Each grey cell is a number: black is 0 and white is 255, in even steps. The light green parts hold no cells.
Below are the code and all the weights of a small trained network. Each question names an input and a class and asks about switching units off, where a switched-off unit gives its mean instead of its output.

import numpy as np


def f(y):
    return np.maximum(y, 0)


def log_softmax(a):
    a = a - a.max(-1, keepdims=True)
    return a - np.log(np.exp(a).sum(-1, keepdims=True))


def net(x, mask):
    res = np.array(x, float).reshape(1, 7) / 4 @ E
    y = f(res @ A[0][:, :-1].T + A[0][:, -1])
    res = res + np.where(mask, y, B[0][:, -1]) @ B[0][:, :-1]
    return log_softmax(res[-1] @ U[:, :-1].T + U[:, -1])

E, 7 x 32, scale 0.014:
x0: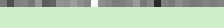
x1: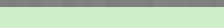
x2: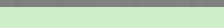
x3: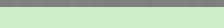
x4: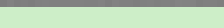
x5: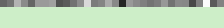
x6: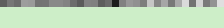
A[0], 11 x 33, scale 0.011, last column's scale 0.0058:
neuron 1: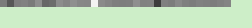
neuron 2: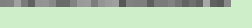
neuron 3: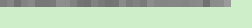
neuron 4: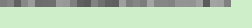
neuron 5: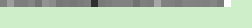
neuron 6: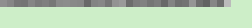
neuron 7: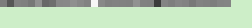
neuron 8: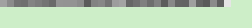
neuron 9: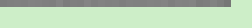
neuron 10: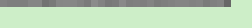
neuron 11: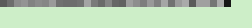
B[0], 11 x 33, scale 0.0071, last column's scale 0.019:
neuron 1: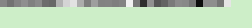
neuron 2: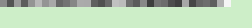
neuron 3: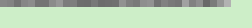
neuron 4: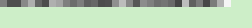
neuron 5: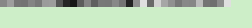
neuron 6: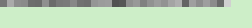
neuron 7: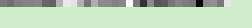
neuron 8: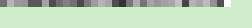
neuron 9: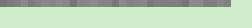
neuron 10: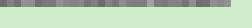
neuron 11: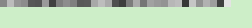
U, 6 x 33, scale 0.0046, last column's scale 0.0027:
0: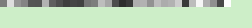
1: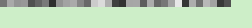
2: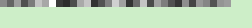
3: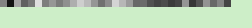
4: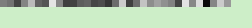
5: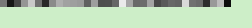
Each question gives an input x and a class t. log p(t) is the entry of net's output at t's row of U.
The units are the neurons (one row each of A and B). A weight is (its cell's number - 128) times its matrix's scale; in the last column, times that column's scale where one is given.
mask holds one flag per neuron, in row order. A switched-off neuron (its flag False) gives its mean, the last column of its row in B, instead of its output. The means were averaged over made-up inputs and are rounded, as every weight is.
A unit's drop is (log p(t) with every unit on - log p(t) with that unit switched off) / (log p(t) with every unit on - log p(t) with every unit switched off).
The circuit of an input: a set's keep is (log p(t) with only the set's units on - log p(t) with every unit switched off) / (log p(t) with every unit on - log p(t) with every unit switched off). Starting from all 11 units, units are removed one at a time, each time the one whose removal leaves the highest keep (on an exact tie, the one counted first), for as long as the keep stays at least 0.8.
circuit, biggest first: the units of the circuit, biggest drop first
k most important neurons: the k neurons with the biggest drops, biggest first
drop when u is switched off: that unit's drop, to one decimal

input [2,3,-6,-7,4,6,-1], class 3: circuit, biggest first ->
(neuron 2)
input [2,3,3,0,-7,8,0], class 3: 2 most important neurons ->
(neuron 2; neuron 8)
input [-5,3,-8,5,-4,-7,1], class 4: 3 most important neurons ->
(neuron 4; neuron 11; neuron 3)
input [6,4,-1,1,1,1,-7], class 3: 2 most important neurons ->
(neuron 2; neuron 11)
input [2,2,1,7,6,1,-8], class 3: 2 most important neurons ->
(neuron 2; neuron 11)
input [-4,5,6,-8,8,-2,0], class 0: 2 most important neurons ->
(neuron 2; neuron 4)
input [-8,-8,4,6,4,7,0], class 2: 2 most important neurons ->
(neuron 2; neuron 8)
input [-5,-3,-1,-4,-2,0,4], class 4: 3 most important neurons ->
(neuron 8; neuron 6; neuron 4)
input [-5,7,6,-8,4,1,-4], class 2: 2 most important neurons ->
(neuron 11; neuron 2)
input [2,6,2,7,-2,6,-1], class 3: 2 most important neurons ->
(neuron 2; neuron 8)
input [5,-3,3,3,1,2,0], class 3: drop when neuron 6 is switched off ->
0.2
